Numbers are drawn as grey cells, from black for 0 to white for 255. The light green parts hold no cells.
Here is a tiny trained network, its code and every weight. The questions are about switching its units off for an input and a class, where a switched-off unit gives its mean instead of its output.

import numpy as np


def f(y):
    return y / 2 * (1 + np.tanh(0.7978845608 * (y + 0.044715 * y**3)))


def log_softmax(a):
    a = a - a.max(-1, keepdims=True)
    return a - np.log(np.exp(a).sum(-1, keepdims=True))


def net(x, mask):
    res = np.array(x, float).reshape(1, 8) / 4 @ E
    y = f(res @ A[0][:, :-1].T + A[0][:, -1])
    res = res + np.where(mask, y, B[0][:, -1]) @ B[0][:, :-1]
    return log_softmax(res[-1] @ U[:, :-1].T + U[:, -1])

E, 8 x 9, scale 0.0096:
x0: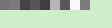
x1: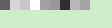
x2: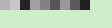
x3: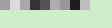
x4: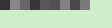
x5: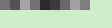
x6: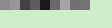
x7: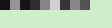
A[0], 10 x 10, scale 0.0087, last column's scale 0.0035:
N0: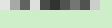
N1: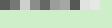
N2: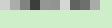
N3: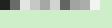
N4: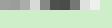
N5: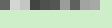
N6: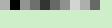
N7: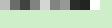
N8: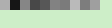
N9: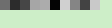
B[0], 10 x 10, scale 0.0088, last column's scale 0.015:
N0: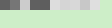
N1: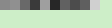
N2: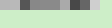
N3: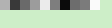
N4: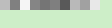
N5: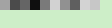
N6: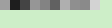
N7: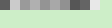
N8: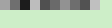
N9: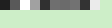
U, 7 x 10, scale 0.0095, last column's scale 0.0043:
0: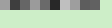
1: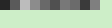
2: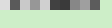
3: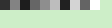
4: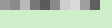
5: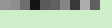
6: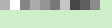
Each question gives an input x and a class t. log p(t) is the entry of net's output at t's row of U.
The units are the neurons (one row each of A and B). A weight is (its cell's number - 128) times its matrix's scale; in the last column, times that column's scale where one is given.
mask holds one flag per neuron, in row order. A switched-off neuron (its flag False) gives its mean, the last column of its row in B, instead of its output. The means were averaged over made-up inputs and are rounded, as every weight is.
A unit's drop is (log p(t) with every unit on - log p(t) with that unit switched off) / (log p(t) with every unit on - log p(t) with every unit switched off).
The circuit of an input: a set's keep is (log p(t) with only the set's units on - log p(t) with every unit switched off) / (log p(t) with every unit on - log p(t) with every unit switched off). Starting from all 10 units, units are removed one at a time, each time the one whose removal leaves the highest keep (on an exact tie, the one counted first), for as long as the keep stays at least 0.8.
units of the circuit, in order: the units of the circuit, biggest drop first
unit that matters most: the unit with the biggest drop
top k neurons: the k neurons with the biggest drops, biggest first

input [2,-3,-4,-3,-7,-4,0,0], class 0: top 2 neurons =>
(N4, N8)
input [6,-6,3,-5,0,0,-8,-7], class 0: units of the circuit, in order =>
(N8)
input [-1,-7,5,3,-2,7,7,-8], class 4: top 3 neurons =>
(N0, N3, N5)
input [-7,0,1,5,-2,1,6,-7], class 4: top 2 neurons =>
(N0, N4)
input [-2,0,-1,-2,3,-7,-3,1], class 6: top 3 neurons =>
(N4, N7, N9)
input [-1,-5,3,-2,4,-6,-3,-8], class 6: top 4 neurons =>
(N2, N7, N3, N6)
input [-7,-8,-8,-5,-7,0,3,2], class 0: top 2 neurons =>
(N6, N8)
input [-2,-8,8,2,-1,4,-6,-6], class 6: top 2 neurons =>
(N2, N7)
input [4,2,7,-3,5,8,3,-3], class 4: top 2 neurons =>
(N0, N3)
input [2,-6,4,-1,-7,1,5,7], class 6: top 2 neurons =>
(N7, N3)
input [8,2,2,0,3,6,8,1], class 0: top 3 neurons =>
(N6, N8, N3)
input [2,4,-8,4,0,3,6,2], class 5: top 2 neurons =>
(N5, N1)
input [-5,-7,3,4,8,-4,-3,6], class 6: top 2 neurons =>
(N7, N2)
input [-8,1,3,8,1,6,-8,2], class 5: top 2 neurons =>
(N5, N3)
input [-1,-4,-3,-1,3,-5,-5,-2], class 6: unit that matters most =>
N4
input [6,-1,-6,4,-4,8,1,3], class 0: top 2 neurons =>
(N6, N8)
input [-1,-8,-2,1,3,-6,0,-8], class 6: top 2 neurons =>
(N2, N7)
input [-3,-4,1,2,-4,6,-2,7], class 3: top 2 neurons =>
(N9, N2)
